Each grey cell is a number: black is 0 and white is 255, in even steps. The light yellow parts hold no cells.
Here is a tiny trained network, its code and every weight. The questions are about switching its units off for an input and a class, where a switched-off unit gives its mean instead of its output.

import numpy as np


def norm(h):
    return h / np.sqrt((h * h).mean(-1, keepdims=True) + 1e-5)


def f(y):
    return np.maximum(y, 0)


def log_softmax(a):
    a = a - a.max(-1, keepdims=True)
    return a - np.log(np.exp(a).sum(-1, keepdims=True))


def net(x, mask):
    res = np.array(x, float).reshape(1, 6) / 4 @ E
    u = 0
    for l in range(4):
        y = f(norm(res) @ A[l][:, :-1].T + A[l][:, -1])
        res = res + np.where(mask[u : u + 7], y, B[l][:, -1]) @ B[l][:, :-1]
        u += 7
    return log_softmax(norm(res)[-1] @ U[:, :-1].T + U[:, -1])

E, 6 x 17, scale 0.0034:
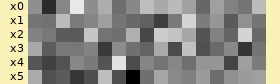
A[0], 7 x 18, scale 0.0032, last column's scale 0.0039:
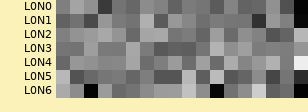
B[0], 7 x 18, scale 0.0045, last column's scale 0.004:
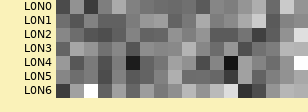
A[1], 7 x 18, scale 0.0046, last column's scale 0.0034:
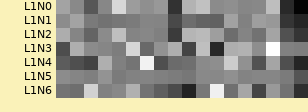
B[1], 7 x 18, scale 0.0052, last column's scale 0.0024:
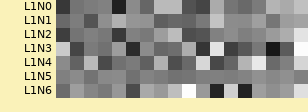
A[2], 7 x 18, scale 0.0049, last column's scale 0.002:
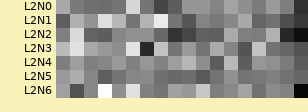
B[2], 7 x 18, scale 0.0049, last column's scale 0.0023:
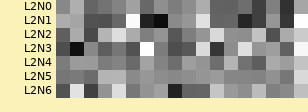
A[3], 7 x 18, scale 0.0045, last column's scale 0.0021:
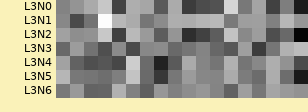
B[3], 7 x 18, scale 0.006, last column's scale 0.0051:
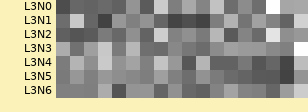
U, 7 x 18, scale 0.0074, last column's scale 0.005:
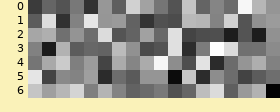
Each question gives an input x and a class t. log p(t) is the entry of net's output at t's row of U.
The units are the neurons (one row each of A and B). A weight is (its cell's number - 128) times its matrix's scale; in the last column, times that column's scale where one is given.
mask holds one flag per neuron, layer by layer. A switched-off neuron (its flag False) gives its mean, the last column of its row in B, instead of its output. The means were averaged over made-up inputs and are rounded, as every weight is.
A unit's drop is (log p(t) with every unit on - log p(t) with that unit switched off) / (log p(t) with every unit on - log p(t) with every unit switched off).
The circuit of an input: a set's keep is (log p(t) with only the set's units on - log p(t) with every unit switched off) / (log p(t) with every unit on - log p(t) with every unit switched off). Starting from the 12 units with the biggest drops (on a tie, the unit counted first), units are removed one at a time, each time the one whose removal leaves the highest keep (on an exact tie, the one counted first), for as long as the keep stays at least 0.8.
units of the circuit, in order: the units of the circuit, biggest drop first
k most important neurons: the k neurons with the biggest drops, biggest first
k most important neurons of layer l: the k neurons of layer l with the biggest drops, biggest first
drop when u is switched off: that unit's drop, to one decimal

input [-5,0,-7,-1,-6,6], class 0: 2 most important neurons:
[L3N0, L2N1]
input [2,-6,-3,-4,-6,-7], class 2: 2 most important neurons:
[L2N1, L1N6]
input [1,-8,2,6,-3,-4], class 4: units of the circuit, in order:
[L0N6]
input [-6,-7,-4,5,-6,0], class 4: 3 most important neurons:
[L0N6, L1N4, L3N1]
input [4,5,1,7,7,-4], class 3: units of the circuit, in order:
[L1N4, L0N4]
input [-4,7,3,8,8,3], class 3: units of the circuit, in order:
[L1N4, L0N4]
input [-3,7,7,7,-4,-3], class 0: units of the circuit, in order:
[L0N4, L1N2]
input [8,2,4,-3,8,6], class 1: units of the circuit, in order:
[L2N6, L3N1]
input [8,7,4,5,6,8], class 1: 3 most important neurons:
[L2N6, L3N1, L2N1]
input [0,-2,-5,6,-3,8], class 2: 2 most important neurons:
[L3N4, L0N4]
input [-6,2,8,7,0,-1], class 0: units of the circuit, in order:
[L1N2, L1N0]
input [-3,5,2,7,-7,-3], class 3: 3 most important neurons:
[L2N3, L0N4, L1N3]
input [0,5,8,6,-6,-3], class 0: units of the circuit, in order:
[L1N2, L1N0]
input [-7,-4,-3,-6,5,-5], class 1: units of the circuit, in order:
[L2N2]
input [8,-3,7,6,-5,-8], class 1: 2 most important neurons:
[L3N1, L2N6]
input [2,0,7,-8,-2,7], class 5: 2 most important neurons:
[L1N3, L2N1]
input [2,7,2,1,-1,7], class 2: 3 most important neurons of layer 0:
[L0N6, L0N5, L0N3]
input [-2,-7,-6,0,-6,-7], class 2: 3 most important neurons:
[L2N1, L1N6, L1N2]
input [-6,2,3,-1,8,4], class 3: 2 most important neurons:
[L1N4, L3N1]
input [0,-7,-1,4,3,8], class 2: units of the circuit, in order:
[L3N4]
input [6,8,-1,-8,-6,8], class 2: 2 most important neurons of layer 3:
[L3N4, L3N5]
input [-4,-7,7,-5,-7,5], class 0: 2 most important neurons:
[L1N0, L1N2]
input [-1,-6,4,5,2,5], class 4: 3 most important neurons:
[L0N6, L2N1, L0N4]
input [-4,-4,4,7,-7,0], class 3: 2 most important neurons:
[L2N3, L0N4]
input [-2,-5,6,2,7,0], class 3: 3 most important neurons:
[L1N4, L0N1, L3N0]
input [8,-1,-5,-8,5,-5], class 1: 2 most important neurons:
[L3N1, L2N6]
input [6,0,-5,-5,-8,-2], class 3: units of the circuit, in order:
[L2N3]
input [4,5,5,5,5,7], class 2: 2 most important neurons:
[L3N4, L0N4]
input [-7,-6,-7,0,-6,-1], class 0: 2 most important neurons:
[L3N0, L3N2]
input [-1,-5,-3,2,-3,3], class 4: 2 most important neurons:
[L0N6, L2N1]
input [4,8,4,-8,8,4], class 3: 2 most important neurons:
[L1N4, L0N6]
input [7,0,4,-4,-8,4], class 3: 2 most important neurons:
[L2N3, L2N2]
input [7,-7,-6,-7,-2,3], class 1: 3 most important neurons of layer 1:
[L1N6, L1N2, L1N0]
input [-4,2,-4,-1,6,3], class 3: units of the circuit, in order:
[L1N4]
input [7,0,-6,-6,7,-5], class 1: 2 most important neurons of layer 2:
[L2N6, L2N3]
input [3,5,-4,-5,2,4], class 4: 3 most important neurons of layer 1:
[L1N6, L1N2, L1N0]
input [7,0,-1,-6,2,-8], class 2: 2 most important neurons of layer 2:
[L2N1, L2N2]
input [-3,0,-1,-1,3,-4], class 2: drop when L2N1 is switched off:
0.7
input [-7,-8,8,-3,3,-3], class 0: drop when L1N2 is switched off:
0.2
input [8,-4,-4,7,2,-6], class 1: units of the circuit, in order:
[L3N1]
